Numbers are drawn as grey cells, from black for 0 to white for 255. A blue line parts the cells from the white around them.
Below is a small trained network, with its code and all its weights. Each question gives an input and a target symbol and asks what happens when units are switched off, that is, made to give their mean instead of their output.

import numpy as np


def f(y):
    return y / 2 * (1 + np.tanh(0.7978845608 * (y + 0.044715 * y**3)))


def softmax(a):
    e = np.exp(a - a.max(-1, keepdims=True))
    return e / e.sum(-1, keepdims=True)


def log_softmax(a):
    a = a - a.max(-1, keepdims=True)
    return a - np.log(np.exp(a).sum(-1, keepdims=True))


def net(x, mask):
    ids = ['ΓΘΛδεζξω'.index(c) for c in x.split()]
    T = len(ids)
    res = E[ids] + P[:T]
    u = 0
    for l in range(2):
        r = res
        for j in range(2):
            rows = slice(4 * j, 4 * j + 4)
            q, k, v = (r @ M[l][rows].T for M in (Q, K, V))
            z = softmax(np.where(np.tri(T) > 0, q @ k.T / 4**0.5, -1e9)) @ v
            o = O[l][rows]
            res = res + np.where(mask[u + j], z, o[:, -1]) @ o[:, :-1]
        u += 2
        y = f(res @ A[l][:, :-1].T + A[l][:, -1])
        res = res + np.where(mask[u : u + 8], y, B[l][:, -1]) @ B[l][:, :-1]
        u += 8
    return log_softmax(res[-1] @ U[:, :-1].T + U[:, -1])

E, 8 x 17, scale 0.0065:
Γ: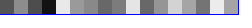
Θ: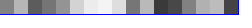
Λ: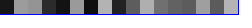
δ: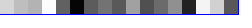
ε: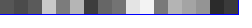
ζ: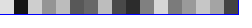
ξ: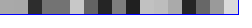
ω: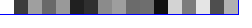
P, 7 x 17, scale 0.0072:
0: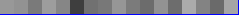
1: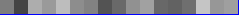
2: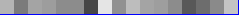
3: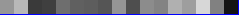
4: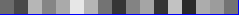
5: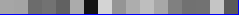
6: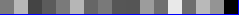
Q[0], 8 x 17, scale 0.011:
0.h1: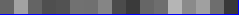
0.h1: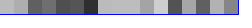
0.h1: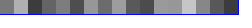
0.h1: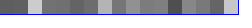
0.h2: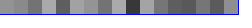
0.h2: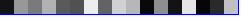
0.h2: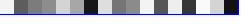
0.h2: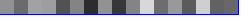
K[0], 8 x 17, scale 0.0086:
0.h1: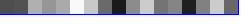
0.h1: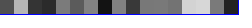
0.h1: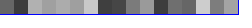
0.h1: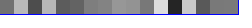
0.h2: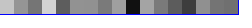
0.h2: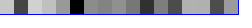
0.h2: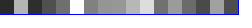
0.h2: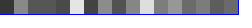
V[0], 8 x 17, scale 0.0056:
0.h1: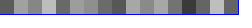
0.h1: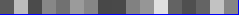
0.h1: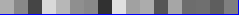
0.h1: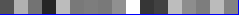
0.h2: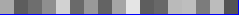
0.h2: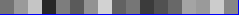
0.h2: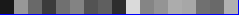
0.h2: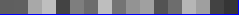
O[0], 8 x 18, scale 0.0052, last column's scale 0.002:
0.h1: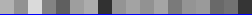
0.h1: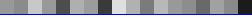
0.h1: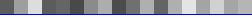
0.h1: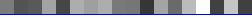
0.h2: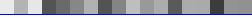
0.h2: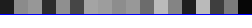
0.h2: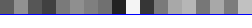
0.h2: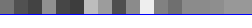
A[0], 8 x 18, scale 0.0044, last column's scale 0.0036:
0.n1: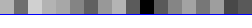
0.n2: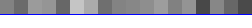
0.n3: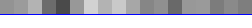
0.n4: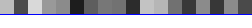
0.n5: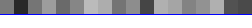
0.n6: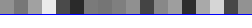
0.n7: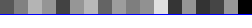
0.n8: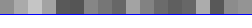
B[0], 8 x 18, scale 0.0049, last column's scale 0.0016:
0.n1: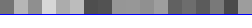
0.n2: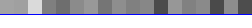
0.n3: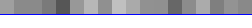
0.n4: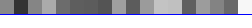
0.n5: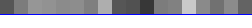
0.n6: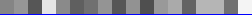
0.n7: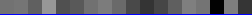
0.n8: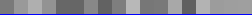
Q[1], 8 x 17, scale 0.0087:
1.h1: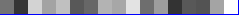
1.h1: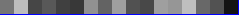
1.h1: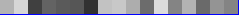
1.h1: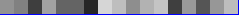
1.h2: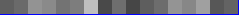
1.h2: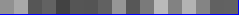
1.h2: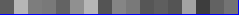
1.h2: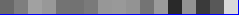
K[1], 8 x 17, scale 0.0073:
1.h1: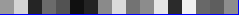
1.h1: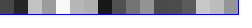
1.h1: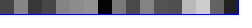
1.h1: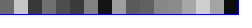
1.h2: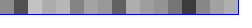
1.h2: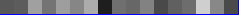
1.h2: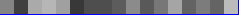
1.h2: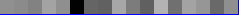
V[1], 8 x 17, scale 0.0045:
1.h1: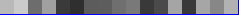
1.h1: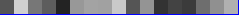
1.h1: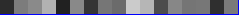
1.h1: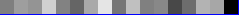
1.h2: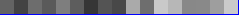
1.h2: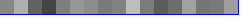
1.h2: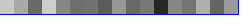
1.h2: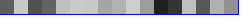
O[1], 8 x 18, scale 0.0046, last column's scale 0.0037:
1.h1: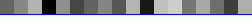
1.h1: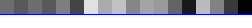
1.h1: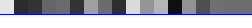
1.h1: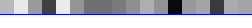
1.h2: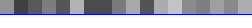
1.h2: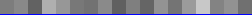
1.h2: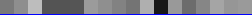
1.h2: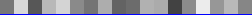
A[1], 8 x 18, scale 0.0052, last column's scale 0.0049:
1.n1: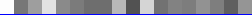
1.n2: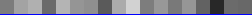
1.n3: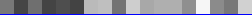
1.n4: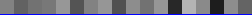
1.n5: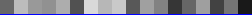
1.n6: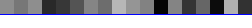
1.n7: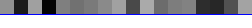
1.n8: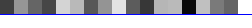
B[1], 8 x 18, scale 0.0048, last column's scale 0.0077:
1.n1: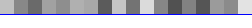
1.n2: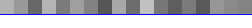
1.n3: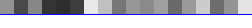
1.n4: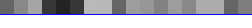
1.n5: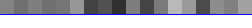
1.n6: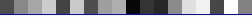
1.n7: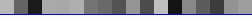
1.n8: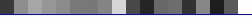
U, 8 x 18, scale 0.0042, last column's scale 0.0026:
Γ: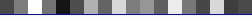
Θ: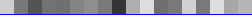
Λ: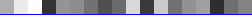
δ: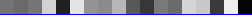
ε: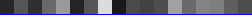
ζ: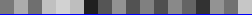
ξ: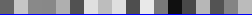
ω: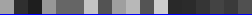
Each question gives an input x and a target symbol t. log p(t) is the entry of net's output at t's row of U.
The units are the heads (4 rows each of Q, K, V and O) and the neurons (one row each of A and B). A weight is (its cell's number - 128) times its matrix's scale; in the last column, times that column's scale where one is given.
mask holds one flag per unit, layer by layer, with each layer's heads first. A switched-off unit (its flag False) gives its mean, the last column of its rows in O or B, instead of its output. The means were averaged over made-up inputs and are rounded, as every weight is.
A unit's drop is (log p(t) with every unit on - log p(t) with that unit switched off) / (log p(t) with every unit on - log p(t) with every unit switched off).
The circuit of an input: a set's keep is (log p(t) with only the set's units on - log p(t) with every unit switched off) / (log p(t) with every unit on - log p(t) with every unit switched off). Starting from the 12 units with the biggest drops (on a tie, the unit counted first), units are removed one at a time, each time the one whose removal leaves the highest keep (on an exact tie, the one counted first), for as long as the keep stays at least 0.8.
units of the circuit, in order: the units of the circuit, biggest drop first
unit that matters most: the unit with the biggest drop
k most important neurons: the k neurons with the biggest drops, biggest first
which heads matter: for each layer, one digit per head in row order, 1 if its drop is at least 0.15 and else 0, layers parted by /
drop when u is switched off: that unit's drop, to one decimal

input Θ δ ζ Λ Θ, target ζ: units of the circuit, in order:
(1.n3 1.h1)
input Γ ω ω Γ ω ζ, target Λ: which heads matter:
01 / 00
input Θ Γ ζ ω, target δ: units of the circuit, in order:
(0.h1)
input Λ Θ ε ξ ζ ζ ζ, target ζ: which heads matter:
01 / 00
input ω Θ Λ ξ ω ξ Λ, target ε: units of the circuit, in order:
(0.h2 0.h1)
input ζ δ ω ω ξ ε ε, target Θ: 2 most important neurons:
(1.n8 0.n4)
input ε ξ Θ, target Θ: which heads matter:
10 / 10
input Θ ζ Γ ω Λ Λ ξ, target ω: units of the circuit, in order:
(1.h1 0.h1)
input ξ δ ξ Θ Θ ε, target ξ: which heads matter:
00 / 11
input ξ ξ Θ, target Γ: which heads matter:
10 / 10
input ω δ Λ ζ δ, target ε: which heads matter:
01 / 00
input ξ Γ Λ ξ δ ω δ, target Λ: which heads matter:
10 / 10
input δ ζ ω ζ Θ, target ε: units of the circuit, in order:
(0.h1 1.n1)
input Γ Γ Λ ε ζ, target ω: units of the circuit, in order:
(0.h1 1.h1)
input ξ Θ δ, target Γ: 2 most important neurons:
(0.n8 1.n7)
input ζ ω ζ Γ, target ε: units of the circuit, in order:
(0.h1)
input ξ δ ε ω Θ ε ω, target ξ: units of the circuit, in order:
(1.h1 1.h2)
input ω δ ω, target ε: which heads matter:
10 / 10
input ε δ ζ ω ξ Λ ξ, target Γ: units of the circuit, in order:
(0.h1 1.h1)
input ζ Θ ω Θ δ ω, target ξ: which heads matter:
00 / 00
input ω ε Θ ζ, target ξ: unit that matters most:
0.h2
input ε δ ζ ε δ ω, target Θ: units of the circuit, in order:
(0.h2 1.n8)
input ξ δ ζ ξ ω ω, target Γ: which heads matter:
10 / 11
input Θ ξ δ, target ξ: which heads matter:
00 / 11
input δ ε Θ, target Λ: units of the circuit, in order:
(1.h1 0.n6)
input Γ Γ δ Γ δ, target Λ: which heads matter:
00 / 00
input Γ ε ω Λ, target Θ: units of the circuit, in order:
(1.h1 1.n8)
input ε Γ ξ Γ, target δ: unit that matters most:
0.h1
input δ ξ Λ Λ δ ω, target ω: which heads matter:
10 / 11
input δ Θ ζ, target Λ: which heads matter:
00 / 10
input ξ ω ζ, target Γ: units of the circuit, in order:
(1.h1 0.h1)
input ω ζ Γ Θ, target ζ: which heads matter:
10 / 10
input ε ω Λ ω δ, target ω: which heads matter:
10 / 11
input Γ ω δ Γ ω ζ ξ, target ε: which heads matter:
10 / 10
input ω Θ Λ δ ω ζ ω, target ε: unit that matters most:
0.h2
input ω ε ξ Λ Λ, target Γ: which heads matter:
10 / 10
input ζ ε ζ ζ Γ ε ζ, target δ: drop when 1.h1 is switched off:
0.2
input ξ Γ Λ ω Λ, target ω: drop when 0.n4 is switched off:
-0.1
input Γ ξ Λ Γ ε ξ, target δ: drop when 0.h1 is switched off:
1.1
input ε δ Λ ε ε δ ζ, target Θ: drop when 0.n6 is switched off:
0.0
